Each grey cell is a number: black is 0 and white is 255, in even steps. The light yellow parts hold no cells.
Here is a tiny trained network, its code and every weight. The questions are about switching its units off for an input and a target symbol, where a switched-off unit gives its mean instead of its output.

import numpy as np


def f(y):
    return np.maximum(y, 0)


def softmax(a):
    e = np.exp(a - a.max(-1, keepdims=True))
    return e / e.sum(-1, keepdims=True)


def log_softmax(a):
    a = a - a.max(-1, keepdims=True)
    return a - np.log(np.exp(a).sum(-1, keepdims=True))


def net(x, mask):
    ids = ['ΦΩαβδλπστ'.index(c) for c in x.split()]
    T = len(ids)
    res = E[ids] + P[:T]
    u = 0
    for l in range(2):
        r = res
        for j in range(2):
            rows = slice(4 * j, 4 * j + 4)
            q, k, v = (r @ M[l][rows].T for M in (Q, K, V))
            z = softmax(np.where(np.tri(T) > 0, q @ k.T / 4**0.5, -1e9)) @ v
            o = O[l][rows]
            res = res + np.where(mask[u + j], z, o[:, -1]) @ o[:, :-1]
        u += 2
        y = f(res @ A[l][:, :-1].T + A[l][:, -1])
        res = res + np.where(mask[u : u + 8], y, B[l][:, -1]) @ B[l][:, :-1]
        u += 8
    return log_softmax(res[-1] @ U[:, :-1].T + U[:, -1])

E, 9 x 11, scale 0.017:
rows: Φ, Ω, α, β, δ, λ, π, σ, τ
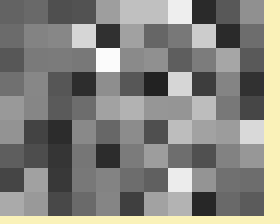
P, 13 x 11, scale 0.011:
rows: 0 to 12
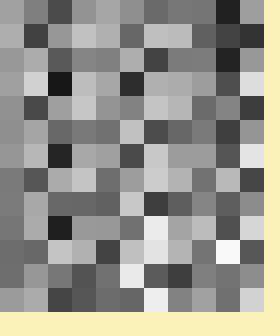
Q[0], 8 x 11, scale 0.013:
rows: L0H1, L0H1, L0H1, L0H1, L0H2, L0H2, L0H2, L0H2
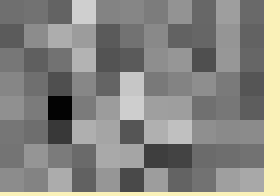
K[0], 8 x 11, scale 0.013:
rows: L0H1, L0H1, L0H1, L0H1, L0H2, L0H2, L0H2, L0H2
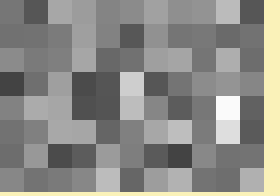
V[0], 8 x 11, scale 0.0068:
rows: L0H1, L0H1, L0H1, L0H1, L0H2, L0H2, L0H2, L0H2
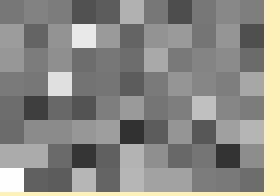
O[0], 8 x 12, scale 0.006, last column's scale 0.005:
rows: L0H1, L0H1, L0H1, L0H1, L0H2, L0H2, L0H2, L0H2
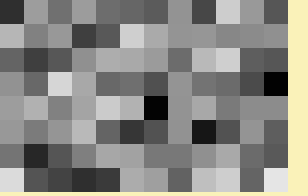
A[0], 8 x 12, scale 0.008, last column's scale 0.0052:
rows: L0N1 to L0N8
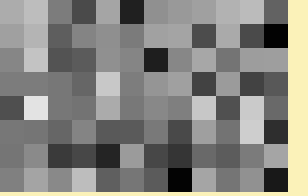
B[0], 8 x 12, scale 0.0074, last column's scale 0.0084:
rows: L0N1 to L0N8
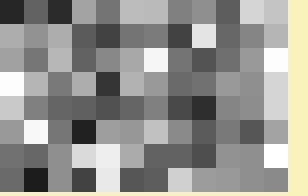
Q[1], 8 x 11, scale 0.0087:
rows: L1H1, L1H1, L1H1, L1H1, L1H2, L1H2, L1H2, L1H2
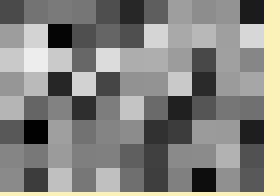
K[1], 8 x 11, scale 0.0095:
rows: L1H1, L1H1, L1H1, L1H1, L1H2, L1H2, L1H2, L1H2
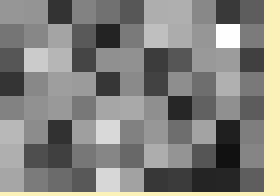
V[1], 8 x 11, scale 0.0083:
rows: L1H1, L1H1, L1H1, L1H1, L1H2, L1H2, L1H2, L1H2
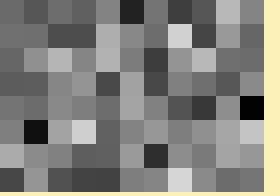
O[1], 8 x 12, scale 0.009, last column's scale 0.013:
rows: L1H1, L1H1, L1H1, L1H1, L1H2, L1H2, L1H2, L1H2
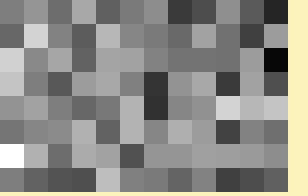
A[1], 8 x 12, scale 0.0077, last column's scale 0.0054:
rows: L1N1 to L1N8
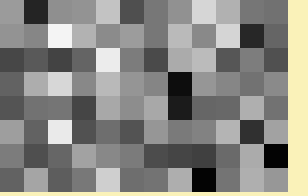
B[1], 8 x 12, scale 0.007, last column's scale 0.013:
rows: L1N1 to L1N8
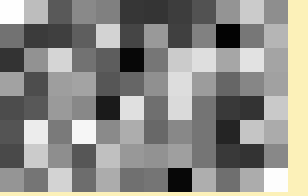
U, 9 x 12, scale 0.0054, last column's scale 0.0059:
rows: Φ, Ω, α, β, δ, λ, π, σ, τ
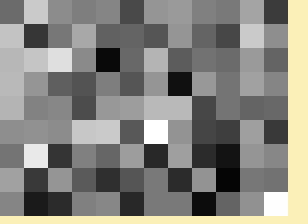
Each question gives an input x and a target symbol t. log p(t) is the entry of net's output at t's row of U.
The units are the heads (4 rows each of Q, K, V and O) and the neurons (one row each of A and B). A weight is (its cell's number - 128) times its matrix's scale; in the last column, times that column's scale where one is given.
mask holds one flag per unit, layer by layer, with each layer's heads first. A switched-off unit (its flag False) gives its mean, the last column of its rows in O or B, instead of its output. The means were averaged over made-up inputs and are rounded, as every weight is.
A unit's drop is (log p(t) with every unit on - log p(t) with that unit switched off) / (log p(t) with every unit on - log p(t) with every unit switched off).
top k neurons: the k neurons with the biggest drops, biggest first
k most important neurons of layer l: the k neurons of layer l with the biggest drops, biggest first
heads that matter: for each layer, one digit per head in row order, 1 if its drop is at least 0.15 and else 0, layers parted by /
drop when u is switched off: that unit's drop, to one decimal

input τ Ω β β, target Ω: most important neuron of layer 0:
L0N6
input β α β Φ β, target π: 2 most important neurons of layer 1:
L1N6, L1N8
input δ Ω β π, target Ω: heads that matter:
10 / 10
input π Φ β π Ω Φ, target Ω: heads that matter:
00 / 10
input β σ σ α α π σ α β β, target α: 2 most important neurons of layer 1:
L1N2, L1N8
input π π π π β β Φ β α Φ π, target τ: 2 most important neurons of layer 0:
L0N1, L0N4
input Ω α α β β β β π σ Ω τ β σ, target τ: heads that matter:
01 / 10
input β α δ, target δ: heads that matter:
01 / 00
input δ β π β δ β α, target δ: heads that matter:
01 / 10
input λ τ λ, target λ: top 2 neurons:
L0N7, L0N3
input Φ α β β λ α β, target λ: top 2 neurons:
L0N1, L0N3
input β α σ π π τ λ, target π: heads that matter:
00 / 11
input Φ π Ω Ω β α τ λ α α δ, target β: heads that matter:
01 / 00
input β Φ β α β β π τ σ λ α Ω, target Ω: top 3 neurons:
L0N7, L0N8, L1N4
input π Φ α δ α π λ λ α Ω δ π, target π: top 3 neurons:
L0N7, L1N7, L1N5
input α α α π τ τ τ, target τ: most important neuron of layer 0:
L0N7
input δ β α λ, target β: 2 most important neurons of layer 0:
L0N6, L0N4
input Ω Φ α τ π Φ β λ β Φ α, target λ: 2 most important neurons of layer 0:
L0N5, L0N1
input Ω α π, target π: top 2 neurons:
L1N7, L0N7
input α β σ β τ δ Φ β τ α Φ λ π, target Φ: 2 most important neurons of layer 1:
L1N3, L1N2
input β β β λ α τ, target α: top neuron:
L1N2
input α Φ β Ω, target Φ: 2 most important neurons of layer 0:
L0N4, L0N8
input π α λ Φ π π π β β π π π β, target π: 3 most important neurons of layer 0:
L0N4, L0N2, L0N1
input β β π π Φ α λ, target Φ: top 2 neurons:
L1N3, L0N4
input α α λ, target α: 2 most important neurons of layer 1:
L1N8, L1N2
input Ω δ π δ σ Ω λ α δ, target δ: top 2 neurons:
L0N3, L1N8
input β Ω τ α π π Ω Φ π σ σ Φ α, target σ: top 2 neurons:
L1N5, L0N5
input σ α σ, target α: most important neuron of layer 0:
L0N3
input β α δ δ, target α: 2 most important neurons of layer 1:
L1N2, L1N5
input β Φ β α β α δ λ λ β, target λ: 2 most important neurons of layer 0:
L0N3, L0N1
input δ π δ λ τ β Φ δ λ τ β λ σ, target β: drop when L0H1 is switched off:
0.1
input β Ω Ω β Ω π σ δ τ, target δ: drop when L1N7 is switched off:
0.0
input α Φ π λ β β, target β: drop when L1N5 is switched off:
0.2
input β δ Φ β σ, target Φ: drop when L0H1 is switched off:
0.1
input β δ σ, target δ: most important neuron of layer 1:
L1N5
